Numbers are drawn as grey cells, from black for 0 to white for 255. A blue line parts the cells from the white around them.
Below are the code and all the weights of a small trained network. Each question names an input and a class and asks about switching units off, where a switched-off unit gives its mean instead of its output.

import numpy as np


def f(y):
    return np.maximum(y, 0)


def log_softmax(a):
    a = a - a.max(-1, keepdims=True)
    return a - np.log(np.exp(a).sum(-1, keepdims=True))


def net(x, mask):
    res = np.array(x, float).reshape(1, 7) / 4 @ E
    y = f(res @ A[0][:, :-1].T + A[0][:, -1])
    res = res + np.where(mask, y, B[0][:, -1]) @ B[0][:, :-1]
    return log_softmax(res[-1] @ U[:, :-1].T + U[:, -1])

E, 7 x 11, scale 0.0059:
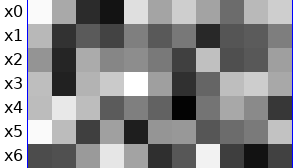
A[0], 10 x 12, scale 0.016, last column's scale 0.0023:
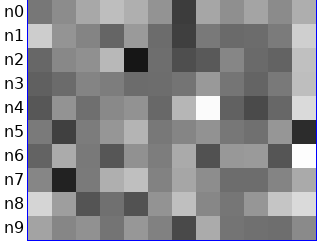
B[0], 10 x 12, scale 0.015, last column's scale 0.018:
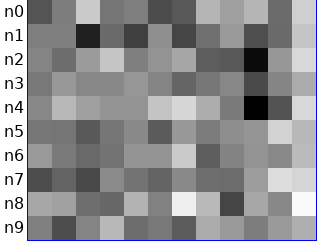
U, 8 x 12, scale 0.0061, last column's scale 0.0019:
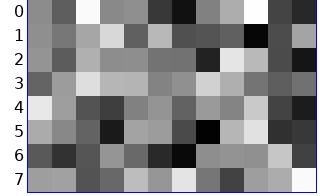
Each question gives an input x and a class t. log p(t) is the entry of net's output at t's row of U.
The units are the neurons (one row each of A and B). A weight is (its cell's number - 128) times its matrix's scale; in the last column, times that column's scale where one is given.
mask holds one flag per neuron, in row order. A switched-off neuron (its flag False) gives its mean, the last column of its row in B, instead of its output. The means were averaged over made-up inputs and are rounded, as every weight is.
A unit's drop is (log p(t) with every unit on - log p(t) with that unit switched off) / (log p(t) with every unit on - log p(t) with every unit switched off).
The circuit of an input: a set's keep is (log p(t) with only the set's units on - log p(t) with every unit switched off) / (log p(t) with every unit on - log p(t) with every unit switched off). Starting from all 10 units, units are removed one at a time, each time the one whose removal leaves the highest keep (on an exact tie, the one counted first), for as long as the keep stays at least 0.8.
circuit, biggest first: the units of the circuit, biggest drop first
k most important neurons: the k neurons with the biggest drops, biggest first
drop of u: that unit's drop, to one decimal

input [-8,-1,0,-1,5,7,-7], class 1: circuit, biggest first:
n2
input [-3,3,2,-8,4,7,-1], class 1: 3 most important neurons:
n2, n7, n5
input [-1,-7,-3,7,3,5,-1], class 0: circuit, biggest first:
n4, n0
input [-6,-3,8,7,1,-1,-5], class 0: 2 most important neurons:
n0, n1
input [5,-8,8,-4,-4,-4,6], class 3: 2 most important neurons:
n4, n2
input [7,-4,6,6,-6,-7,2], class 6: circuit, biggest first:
n7, n8
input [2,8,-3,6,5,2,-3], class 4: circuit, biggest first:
n1, n2
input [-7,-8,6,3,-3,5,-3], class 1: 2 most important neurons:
n2, n8
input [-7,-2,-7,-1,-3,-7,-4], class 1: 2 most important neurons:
n8, n2
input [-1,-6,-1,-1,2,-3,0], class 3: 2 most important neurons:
n1, n0
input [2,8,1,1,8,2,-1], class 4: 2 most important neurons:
n2, n7
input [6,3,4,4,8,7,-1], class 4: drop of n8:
0.1
